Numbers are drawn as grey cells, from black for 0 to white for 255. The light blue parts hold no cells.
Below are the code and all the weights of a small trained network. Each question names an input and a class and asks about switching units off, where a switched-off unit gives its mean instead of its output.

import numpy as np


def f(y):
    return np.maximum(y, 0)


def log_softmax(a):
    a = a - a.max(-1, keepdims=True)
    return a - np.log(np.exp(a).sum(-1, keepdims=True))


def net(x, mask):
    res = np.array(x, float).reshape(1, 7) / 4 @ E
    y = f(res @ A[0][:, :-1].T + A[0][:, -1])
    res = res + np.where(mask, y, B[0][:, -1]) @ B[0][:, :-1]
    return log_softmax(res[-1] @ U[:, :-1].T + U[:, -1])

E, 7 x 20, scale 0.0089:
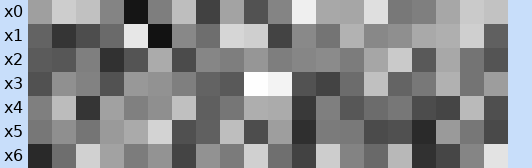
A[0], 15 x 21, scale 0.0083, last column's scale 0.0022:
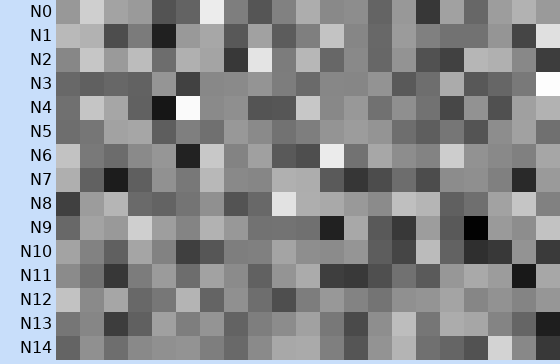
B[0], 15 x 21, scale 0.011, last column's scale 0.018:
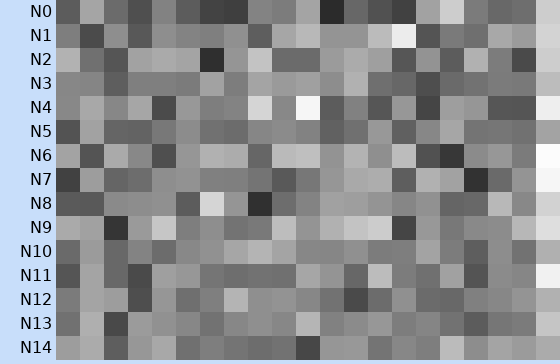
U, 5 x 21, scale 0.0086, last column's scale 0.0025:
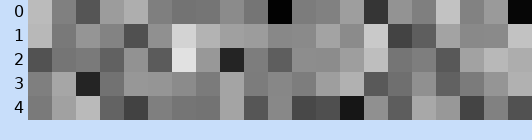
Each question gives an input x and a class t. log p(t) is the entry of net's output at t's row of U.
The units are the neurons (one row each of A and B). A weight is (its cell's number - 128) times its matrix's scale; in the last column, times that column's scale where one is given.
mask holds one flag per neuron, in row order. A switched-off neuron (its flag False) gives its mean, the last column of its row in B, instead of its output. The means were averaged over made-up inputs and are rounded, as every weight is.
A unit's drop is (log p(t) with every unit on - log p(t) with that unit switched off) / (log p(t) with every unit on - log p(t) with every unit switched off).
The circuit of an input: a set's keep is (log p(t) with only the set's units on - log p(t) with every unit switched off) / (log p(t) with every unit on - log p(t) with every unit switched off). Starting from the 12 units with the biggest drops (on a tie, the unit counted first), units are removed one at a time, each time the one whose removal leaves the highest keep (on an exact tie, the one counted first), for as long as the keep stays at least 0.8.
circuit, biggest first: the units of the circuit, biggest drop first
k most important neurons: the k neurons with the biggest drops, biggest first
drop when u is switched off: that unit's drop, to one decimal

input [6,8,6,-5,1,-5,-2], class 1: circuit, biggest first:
(N6)
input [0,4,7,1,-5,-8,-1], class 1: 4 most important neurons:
(N6 N7 N11 N0)
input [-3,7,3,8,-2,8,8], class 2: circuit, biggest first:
(N8 N4)
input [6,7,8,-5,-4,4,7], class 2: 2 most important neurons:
(N4 N8)
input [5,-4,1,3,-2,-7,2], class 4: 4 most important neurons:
(N4 N0 N9 N7)
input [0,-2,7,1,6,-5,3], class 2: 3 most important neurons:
(N8 N6 N2)
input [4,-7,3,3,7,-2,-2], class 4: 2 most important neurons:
(N0 N4)
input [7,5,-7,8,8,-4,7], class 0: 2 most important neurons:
(N2 N0)
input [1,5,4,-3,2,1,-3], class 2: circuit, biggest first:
(N4 N2)
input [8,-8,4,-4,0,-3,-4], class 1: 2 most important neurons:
(N1 N6)
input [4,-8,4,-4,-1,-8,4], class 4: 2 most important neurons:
(N4 N0)
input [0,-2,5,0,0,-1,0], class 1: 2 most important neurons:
(N0 N7)
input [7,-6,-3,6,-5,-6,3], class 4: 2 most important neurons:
(N0 N4)
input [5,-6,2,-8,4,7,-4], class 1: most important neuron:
(N1)
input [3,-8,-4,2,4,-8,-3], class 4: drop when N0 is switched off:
1.0
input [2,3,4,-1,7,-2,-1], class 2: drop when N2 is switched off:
0.0
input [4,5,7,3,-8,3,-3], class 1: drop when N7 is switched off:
0.1
